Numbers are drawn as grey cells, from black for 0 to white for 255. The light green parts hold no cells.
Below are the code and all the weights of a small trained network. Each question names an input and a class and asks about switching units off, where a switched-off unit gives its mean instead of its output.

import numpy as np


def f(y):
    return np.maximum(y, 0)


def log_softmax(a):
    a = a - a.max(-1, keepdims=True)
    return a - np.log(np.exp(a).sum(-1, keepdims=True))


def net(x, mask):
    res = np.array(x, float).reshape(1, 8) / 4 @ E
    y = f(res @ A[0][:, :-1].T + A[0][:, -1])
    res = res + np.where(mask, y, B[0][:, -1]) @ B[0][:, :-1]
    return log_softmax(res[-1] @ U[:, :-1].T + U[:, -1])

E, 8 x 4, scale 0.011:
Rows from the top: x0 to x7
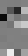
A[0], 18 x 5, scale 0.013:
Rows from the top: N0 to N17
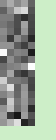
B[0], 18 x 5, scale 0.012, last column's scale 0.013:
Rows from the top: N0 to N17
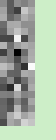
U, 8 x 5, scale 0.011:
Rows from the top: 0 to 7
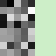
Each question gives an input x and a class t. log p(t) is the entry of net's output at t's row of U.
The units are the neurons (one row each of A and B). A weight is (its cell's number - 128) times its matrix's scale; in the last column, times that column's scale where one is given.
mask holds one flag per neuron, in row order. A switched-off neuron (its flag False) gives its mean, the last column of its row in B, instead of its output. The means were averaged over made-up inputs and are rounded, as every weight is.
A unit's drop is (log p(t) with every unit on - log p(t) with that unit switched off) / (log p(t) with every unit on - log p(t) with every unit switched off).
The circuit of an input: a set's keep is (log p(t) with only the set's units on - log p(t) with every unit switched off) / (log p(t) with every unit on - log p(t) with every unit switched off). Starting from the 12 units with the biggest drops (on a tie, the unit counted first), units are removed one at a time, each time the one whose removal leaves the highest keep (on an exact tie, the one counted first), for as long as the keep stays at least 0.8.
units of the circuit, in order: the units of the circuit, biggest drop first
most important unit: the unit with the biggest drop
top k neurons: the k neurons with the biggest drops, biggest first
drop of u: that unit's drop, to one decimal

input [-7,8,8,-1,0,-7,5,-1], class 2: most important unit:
N16
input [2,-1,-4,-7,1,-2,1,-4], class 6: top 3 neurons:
N2, N6, N9
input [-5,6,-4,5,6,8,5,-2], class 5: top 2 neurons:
N17, N9
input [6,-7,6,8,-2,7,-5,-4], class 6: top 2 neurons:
N1, N16
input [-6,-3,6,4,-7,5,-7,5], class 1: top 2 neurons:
N7, N9
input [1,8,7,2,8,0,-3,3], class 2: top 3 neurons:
N16, N3, N4
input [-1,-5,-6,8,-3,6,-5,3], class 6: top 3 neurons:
N1, N0, N16
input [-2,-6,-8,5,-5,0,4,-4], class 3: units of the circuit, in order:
N7, N11
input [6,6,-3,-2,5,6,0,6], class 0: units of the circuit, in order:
N12, N15
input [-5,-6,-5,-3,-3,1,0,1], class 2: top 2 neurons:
N17, N9
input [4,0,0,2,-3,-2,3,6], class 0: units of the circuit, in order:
N12, N14
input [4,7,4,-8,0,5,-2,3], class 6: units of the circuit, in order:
N10, N2
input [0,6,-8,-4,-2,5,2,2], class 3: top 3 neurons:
N7, N11, N17
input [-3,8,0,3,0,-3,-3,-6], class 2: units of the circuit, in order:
N16
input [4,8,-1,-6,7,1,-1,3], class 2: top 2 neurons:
N16, N4
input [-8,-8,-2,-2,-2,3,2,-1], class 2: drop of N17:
1.0
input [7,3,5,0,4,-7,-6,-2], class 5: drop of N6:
-0.1
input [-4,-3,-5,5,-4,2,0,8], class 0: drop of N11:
0.0
